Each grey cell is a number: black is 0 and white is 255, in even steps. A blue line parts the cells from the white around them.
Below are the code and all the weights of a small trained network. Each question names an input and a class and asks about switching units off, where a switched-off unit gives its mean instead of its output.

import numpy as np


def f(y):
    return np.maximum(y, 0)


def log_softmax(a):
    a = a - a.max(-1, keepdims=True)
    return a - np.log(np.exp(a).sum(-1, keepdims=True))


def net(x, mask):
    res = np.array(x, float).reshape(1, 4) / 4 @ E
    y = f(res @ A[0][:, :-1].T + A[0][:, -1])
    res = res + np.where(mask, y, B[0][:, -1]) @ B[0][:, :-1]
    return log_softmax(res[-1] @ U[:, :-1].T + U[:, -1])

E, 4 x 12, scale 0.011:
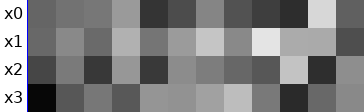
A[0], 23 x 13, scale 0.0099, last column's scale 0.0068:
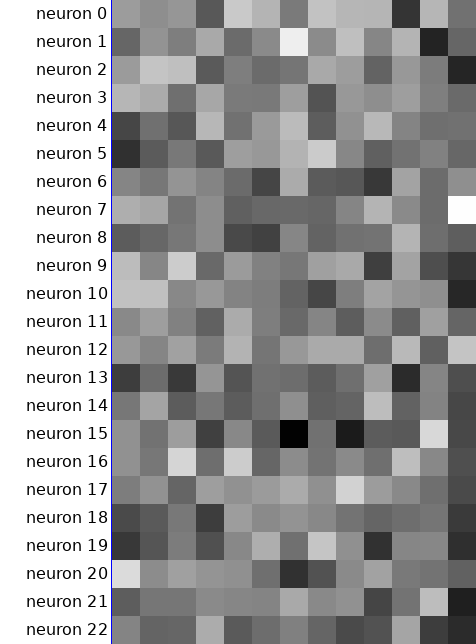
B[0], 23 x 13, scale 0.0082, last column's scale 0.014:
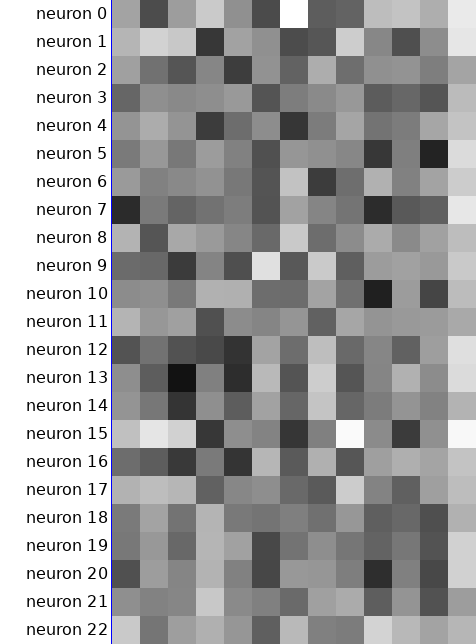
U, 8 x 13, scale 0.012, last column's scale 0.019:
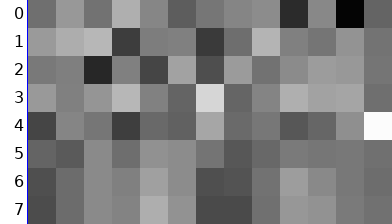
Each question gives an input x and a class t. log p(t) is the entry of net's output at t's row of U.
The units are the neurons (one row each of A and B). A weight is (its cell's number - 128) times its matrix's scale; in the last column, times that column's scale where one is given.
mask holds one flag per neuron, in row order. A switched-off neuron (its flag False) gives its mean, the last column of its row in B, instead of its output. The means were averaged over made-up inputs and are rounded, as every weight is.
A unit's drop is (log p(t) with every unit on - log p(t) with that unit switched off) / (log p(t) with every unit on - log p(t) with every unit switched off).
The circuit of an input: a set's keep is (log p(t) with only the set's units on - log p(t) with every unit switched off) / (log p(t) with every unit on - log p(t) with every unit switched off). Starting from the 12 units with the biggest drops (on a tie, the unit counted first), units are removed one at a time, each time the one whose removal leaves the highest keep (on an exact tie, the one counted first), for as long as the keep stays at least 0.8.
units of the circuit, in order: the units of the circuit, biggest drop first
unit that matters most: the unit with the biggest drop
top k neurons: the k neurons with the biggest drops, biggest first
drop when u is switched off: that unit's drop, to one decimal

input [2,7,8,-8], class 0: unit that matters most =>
neuron 7
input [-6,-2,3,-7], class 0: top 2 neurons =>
[neuron 20; neuron 10]
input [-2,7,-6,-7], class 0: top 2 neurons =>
[neuron 20; neuron 10]
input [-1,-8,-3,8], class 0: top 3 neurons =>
[neuron 5; neuron 19; neuron 18]
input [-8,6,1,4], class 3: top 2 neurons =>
[neuron 0; neuron 15]
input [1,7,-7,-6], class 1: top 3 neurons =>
[neuron 1; neuron 17; neuron 13]
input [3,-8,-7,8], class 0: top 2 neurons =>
[neuron 19; neuron 5]
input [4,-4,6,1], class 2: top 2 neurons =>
[neuron 13; neuron 1]
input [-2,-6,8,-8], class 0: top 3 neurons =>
[neuron 20; neuron 10; neuron 7]
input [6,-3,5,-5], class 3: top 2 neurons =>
[neuron 22; neuron 8]
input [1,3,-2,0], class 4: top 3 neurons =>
[neuron 15; neuron 4; neuron 11]
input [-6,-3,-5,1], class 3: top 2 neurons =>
[neuron 0; neuron 13]
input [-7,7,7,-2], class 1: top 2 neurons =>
[neuron 4; neuron 17]
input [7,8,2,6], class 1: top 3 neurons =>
[neuron 1; neuron 4; neuron 0]
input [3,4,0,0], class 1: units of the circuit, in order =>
[neuron 1]
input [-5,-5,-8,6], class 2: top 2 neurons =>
[neuron 16; neuron 9]
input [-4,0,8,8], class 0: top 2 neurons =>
[neuron 5; neuron 19]
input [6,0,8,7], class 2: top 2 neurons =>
[neuron 13; neuron 20]
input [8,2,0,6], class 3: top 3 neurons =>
[neuron 22; neuron 6; neuron 8]
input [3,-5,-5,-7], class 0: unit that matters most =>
neuron 20
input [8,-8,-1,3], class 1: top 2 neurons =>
[neuron 15; neuron 0]
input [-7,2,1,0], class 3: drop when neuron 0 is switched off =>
0.5
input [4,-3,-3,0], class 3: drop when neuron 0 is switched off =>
-0.1
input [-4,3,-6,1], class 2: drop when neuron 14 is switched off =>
0.0
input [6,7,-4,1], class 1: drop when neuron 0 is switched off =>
0.1
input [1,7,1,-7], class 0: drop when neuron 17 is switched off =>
-0.1
